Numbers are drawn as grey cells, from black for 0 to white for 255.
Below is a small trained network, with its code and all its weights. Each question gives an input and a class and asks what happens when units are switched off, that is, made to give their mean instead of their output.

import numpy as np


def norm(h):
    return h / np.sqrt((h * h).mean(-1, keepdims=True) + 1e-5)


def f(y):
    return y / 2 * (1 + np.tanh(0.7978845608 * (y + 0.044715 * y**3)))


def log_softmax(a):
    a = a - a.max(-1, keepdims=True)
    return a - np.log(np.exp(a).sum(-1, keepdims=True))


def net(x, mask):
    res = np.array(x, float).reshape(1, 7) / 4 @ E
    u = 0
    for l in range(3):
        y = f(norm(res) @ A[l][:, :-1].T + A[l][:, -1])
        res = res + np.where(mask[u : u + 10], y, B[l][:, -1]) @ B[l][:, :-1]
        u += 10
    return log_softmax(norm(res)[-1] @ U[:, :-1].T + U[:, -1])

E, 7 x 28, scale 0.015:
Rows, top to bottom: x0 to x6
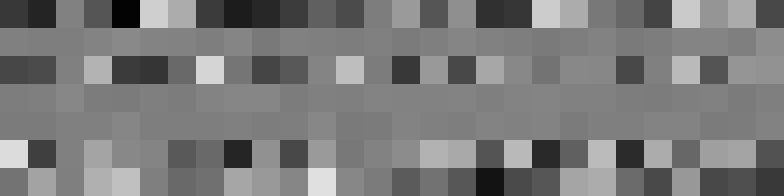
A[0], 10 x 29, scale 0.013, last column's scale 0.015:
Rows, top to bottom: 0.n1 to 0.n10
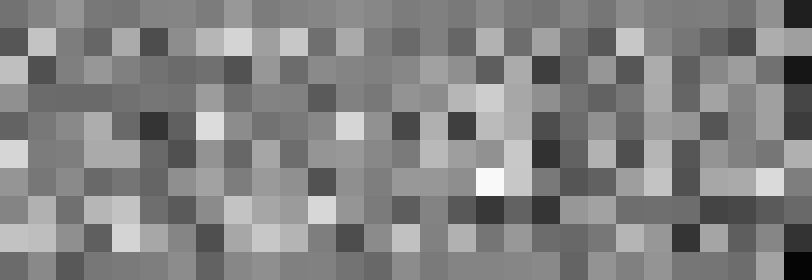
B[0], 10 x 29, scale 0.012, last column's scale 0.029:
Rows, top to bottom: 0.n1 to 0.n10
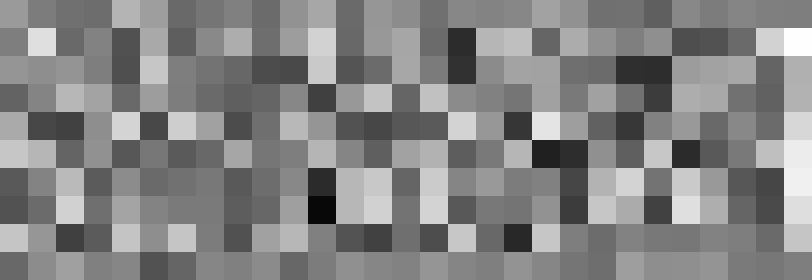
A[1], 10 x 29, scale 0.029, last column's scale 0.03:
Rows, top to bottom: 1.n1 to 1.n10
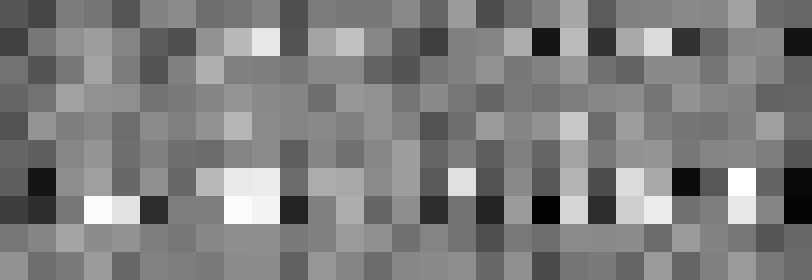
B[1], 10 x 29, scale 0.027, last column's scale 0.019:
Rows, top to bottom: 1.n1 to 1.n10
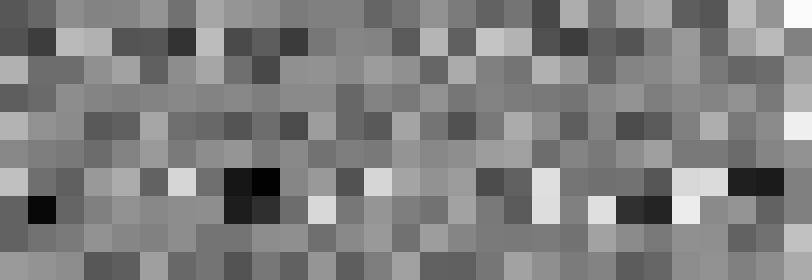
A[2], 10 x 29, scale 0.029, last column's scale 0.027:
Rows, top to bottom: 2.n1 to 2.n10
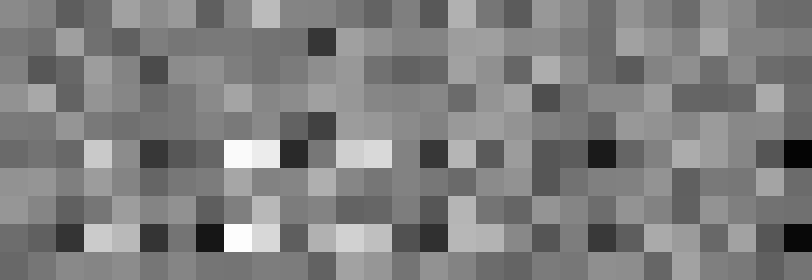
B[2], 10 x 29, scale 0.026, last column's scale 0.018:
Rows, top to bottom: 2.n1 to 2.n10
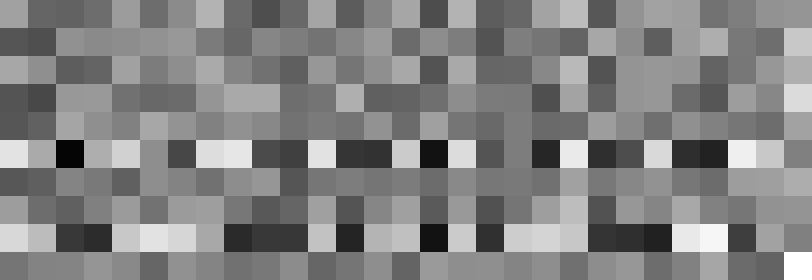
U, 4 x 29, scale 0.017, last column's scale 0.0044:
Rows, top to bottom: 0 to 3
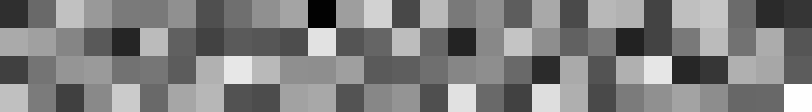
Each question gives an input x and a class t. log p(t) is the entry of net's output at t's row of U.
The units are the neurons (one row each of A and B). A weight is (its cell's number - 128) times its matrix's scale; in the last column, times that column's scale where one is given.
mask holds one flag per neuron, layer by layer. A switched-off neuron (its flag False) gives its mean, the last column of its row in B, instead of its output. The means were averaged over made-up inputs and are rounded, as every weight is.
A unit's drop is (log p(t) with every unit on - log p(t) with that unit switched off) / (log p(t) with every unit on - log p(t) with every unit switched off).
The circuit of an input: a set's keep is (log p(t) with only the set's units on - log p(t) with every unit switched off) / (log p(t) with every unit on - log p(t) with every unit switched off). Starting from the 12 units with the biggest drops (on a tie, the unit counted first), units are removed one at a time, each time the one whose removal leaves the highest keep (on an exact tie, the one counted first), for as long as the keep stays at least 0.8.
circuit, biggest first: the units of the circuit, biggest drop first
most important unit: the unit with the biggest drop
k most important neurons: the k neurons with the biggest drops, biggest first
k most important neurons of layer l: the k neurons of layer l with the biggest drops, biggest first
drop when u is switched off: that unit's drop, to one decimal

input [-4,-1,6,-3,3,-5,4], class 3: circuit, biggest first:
[0.n5]
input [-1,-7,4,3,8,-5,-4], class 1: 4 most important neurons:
[0.n2, 0.n8, 0.n6, 1.n5]
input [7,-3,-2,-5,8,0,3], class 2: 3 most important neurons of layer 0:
[0.n2, 0.n8, 0.n7]
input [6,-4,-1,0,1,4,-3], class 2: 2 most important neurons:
[0.n6, 0.n2]
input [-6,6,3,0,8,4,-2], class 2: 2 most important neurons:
[0.n6, 2.n4]
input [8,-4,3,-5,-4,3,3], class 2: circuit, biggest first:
[1.n1, 0.n8, 0.n7, 0.n2]
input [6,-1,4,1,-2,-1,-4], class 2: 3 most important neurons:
[0.n2, 0.n7, 0.n8]
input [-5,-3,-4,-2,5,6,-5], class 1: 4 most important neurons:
[0.n6, 0.n8, 0.n3, 0.n2]
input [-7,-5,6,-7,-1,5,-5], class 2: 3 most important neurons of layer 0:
[0.n6, 0.n8, 0.n7]
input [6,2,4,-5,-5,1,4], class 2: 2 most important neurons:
[0.n2, 0.n6]
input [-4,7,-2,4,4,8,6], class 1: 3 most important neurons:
[0.n6, 0.n7, 0.n3]
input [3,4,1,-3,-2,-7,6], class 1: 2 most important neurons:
[0.n7, 1.n5]
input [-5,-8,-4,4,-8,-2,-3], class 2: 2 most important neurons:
[0.n2, 0.n5]
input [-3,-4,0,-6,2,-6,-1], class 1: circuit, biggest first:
[0.n2]
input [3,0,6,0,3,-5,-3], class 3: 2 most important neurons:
[1.n3, 0.n5]
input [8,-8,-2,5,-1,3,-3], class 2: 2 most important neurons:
[1.n1, 0.n6]
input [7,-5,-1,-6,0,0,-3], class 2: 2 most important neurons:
[0.n2, 1.n1]
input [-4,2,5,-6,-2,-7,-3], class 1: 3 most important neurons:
[0.n2, 1.n5, 0.n6]
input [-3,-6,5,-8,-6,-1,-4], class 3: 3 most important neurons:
[0.n5, 0.n8, 2.n3]
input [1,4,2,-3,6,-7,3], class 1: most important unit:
1.n5
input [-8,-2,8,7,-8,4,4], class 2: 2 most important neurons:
[0.n6, 2.n4]
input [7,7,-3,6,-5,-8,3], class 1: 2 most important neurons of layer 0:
[0.n8, 0.n7]
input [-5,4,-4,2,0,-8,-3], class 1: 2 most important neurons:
[0.n2, 1.n5]
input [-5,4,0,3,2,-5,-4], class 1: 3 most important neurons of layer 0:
[0.n2, 0.n6, 0.n8]
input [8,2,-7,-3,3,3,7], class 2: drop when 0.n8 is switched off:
0.9
